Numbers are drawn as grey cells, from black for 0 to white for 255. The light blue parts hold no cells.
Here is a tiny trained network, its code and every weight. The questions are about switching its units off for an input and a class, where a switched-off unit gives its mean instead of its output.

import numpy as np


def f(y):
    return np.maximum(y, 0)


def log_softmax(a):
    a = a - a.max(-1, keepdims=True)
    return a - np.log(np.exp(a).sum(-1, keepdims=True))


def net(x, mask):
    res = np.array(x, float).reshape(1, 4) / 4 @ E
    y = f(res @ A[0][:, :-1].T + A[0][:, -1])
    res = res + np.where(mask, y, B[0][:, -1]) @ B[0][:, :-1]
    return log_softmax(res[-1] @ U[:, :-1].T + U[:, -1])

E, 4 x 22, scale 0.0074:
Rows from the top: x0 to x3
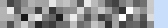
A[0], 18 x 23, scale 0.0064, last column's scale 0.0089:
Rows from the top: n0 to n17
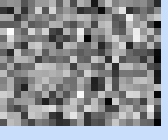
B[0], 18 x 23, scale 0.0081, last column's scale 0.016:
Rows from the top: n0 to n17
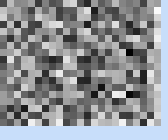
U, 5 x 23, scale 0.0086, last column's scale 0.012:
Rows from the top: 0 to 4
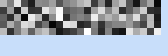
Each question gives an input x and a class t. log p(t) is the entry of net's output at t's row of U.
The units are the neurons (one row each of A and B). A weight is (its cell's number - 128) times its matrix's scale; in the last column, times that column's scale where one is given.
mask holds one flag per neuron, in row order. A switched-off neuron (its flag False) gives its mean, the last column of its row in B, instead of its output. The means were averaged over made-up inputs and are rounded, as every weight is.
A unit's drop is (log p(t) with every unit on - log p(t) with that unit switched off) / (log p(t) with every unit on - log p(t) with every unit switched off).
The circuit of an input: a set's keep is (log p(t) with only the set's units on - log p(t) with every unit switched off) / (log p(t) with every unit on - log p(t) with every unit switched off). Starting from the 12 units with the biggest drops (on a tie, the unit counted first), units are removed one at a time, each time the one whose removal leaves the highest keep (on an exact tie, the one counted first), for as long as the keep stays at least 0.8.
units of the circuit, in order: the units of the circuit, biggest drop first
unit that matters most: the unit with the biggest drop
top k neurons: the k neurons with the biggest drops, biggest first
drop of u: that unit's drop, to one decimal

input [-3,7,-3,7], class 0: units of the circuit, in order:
(n13)
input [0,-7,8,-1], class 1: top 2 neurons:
(n6; n16)
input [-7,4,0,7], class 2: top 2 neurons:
(n5; n17)
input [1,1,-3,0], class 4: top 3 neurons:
(n16; n6; n13)
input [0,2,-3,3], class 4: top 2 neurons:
(n16; n6)
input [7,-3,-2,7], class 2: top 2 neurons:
(n15; n10)
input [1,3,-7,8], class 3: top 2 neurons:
(n8; n16)
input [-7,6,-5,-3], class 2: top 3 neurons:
(n5; n1; n17)
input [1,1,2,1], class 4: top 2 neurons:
(n3; n13)
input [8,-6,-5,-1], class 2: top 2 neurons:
(n15; n10)
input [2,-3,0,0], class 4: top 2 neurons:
(n13; n4)
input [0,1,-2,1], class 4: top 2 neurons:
(n16; n13)
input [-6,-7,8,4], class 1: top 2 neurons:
(n6; n16)
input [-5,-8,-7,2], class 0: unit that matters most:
n1
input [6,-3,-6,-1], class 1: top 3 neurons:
(n3; n5; n17)
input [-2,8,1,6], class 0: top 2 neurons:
(n13; n4)
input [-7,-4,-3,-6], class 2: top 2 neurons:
(n17; n5)
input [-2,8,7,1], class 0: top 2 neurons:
(n4; n13)
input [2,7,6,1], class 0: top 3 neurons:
(n4; n13; n2)
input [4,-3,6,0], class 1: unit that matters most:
n6
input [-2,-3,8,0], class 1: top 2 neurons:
(n16; n6)
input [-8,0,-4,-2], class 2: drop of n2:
0.0
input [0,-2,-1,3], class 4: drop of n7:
0.1
